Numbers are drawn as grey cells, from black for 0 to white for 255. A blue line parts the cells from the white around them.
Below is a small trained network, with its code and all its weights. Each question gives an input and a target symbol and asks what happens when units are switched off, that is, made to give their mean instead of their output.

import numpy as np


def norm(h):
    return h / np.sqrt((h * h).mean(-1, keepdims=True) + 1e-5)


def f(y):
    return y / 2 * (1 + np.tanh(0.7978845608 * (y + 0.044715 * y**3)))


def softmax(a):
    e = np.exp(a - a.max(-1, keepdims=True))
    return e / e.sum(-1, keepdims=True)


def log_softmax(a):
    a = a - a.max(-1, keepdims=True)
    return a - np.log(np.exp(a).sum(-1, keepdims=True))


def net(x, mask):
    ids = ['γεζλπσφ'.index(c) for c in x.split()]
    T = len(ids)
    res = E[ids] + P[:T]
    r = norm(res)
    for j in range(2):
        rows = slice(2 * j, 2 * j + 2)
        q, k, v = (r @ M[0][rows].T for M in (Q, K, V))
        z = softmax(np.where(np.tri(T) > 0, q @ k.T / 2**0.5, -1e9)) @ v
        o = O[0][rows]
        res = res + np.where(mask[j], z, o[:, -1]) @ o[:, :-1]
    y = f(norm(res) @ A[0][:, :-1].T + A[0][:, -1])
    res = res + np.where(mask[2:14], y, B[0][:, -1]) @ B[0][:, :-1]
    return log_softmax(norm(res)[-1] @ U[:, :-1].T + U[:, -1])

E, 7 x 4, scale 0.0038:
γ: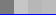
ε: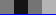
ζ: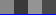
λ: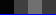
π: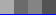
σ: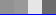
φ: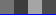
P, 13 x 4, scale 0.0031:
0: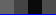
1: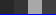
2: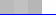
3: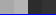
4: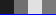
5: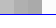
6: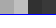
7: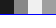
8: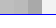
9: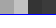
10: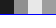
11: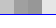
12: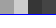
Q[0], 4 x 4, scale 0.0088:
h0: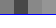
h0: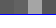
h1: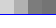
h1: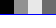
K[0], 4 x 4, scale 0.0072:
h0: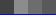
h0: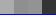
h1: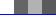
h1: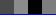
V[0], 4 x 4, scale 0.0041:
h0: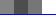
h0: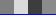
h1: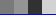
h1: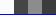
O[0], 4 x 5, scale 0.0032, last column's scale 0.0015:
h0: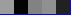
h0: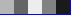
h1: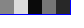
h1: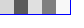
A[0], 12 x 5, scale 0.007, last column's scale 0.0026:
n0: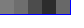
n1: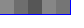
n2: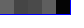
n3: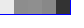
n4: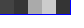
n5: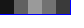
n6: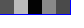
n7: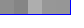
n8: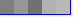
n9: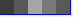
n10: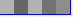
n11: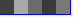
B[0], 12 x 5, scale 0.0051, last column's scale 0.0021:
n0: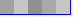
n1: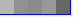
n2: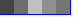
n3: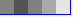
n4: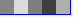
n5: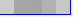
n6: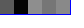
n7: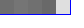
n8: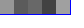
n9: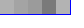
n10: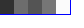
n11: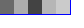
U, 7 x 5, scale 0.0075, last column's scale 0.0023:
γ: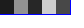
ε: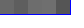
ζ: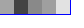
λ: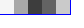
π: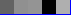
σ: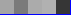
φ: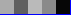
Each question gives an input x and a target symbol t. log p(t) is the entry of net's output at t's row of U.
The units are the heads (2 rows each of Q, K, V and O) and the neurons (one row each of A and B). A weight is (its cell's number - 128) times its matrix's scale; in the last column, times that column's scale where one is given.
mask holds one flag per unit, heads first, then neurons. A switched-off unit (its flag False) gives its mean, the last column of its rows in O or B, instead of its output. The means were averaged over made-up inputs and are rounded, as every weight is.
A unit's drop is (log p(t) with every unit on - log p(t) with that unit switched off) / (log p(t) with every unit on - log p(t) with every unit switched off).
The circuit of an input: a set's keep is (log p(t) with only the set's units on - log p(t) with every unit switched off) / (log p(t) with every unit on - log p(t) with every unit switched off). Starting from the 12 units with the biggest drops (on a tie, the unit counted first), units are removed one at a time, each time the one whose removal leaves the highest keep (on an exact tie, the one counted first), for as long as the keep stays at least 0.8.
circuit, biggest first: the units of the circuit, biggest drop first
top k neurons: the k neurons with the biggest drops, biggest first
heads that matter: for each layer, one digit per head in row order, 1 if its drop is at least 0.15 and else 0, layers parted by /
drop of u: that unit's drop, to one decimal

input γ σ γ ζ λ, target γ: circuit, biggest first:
[h1, n11]
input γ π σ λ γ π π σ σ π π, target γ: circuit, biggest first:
[h1]
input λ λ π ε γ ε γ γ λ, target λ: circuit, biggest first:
[n5, n4]
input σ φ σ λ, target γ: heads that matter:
10
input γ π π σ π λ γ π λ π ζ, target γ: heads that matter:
01
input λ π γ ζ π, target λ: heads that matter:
00
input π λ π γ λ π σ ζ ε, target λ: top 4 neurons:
[n4, n6, n8, n11]
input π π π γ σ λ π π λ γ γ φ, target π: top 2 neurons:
[n4, n11]
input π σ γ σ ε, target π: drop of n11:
0.1
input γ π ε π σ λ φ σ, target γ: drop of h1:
1.2
